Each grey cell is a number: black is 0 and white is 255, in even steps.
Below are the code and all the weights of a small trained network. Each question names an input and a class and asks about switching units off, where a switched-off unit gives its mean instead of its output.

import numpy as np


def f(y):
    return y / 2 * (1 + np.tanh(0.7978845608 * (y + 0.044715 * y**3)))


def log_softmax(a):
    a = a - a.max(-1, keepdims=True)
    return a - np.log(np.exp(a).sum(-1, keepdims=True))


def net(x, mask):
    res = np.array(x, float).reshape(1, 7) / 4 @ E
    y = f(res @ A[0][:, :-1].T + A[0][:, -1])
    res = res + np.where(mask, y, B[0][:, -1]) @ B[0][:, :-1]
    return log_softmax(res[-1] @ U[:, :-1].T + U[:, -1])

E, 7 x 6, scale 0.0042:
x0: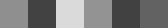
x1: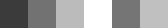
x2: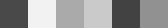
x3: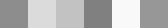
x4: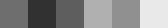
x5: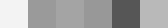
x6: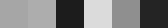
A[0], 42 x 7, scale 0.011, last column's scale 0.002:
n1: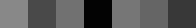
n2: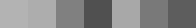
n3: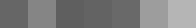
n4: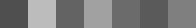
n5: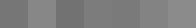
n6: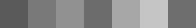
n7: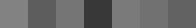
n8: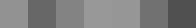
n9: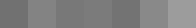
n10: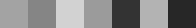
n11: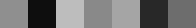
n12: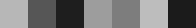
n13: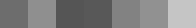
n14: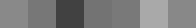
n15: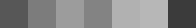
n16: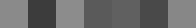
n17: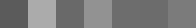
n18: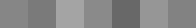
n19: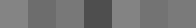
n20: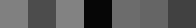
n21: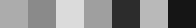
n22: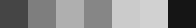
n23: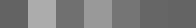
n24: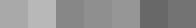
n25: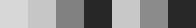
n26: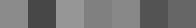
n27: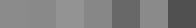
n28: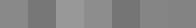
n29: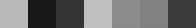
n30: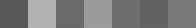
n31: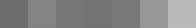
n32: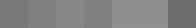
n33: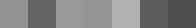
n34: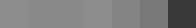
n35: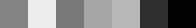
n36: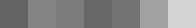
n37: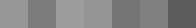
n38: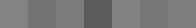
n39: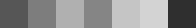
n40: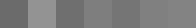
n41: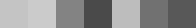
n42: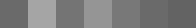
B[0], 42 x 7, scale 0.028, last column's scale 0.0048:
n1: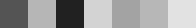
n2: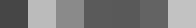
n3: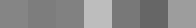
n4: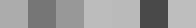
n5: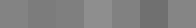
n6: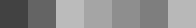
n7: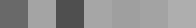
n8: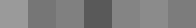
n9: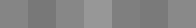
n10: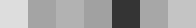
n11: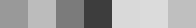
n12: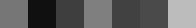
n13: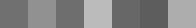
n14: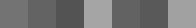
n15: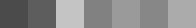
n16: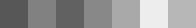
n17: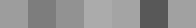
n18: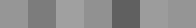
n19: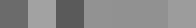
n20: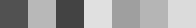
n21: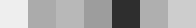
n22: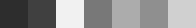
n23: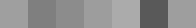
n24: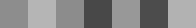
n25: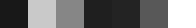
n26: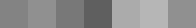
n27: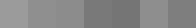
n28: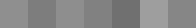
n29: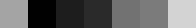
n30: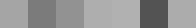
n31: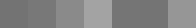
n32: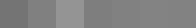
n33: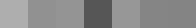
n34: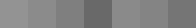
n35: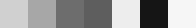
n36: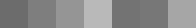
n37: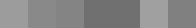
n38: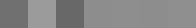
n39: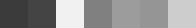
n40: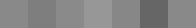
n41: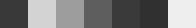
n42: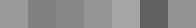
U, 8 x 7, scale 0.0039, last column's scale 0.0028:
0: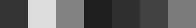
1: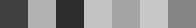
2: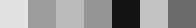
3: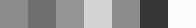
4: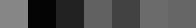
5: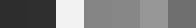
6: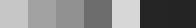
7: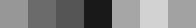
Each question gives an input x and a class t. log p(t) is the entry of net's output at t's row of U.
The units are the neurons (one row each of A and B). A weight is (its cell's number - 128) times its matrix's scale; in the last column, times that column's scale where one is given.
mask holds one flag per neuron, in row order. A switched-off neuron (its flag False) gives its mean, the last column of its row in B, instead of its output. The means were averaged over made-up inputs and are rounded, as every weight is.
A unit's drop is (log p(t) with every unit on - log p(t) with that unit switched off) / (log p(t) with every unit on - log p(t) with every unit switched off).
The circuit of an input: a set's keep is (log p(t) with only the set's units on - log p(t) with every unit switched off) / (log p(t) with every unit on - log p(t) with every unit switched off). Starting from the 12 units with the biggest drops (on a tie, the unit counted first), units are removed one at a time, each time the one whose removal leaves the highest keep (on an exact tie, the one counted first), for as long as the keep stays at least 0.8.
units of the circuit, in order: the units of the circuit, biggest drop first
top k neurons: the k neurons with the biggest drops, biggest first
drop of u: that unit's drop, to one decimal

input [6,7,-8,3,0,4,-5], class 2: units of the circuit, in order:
n21
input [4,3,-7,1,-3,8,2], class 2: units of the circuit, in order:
n21, n10
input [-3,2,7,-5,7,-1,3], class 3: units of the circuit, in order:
n4, n25
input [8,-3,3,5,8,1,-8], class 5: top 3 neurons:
n22, n39, n6
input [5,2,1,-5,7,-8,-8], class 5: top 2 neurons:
n22, n39
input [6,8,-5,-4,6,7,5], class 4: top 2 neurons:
n29, n12
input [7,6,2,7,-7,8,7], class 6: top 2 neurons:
n35, n24
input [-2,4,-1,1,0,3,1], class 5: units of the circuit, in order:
n35, n1
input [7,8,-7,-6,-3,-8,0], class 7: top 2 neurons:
n11, n29
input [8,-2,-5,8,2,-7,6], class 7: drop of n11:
0.2
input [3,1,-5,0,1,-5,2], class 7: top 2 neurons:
n11, n29
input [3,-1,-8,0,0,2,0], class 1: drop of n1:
0.2
